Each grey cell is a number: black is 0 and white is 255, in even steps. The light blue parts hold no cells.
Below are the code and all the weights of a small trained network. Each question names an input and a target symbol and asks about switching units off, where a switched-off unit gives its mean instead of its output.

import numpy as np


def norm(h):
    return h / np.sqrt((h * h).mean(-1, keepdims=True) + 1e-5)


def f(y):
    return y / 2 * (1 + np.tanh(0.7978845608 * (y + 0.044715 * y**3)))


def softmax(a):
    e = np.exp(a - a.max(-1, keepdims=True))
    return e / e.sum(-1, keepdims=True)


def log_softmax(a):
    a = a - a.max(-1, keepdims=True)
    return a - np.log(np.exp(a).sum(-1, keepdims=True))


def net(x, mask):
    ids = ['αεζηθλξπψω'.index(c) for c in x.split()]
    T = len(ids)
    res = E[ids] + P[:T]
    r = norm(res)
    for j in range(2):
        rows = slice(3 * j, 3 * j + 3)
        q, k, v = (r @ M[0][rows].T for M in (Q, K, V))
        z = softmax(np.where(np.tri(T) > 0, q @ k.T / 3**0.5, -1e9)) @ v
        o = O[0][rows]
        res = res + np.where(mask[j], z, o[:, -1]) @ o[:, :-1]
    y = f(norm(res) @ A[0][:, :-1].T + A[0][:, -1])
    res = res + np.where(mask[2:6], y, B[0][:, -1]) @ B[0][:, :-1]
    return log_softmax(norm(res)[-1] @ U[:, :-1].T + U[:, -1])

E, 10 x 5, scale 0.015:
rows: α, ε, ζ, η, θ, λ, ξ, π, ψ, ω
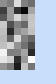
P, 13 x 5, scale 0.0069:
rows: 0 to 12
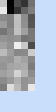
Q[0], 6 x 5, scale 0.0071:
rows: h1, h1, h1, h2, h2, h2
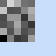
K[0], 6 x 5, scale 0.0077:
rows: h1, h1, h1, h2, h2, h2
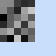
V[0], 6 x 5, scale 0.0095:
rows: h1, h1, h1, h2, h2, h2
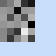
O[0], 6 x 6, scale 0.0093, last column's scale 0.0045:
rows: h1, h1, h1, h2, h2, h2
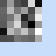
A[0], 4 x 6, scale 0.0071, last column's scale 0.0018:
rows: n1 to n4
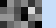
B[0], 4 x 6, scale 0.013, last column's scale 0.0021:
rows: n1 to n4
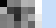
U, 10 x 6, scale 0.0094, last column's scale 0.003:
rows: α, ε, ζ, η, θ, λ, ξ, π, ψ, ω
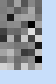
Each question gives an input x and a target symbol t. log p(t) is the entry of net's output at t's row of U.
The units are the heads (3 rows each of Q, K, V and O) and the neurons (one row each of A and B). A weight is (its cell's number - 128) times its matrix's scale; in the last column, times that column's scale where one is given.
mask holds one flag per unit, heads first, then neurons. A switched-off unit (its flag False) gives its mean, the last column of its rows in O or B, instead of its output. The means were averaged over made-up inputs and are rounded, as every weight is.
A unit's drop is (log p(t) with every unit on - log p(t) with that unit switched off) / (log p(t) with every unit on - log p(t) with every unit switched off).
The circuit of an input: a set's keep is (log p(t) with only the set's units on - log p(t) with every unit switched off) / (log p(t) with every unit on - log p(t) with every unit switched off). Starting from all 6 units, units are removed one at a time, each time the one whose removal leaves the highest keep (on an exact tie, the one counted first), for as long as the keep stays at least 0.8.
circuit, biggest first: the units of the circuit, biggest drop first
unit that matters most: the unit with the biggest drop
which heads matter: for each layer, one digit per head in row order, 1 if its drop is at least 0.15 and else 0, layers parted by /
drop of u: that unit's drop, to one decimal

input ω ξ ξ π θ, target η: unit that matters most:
h2
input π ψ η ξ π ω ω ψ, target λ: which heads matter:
11
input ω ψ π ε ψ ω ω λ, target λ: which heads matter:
11
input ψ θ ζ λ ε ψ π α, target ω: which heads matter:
01
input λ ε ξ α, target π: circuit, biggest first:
[h2 h1]
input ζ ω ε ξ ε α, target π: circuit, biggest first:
[h2 n1 h1]
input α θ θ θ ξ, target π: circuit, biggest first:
[h1 h2]
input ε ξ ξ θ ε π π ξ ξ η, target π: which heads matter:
01
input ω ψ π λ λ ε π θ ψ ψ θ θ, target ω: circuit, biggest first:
[h2 n1]
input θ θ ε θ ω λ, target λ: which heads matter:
01
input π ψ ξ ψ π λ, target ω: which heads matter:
11
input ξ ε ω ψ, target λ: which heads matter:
11
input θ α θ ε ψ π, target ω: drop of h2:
1.2
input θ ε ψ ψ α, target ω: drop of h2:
1.0
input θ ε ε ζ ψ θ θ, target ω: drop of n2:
0.0
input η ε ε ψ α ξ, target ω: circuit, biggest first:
[h2]
